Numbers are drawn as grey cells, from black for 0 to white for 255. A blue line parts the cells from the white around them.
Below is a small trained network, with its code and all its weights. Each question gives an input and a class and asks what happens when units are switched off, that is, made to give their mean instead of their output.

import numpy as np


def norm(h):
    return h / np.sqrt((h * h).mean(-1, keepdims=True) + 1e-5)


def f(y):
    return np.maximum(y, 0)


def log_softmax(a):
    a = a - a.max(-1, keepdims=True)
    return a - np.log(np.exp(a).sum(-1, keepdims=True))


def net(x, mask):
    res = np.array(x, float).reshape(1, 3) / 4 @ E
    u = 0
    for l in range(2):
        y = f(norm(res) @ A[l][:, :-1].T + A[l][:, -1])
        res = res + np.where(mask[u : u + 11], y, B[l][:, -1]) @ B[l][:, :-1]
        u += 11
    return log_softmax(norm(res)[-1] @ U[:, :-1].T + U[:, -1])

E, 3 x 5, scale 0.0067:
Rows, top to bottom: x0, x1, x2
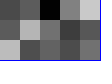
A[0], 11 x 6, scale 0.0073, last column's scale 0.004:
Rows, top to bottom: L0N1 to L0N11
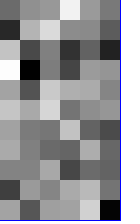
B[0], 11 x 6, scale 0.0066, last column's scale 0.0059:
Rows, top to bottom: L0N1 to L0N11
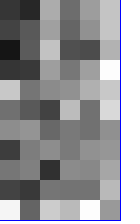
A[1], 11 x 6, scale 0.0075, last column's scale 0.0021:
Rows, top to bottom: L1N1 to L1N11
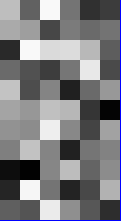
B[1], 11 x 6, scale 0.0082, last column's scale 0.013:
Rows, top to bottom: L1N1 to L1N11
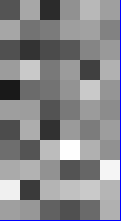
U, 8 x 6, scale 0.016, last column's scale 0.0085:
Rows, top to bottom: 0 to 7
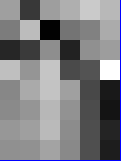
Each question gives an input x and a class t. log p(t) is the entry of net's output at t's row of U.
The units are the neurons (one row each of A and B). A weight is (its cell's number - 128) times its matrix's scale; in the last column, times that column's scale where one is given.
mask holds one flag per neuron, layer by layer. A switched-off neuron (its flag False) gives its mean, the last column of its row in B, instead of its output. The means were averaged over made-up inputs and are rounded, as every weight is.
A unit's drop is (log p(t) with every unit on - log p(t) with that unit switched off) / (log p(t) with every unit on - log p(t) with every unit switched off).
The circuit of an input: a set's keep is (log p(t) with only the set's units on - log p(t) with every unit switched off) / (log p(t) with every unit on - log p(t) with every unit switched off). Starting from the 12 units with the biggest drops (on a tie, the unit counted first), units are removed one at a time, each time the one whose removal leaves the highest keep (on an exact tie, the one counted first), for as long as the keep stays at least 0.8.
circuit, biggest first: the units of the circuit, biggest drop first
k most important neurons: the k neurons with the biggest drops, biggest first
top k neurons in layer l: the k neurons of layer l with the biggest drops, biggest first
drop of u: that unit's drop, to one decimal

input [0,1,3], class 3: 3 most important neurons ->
(L1N9 L1N1 L1N3)
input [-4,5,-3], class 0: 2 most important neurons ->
(L1N10 L0N4)
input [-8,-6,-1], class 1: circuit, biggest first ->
(L1N1 L1N7)
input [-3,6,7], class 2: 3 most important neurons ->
(L0N3 L0N4 L1N5)
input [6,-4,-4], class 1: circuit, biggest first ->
(L1N10 L1N4)
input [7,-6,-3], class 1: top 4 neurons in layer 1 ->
(L1N10 L1N4 L1N8 L1N9)
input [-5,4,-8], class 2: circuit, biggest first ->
(L1N3)
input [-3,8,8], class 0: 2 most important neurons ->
(L1N10 L1N8)
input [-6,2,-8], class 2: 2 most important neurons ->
(L1N3 L0N2)
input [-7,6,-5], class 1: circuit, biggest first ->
(L1N7 L1N1)
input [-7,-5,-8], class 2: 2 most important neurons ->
(L1N3 L0N1)
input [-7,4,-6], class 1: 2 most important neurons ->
(L1N7 L0N4)
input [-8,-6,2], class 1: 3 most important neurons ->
(L1N1 L1N10 L1N7)
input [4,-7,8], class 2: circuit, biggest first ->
(L1N10)
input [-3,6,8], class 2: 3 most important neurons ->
(L0N3 L0N4 L1N5)
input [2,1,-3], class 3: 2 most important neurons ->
(L1N9 L0N4)
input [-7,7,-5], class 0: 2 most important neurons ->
(L1N10 L1N8)
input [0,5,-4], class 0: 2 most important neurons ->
(L1N10 L0N4)
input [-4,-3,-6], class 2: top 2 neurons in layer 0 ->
(L0N1 L0N2)
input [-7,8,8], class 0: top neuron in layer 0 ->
(L0N1)
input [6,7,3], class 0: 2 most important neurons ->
(L1N10 L0N6)
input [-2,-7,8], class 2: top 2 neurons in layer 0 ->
(L0N4 L0N3)
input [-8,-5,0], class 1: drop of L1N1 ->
0.1
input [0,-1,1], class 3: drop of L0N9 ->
-0.1
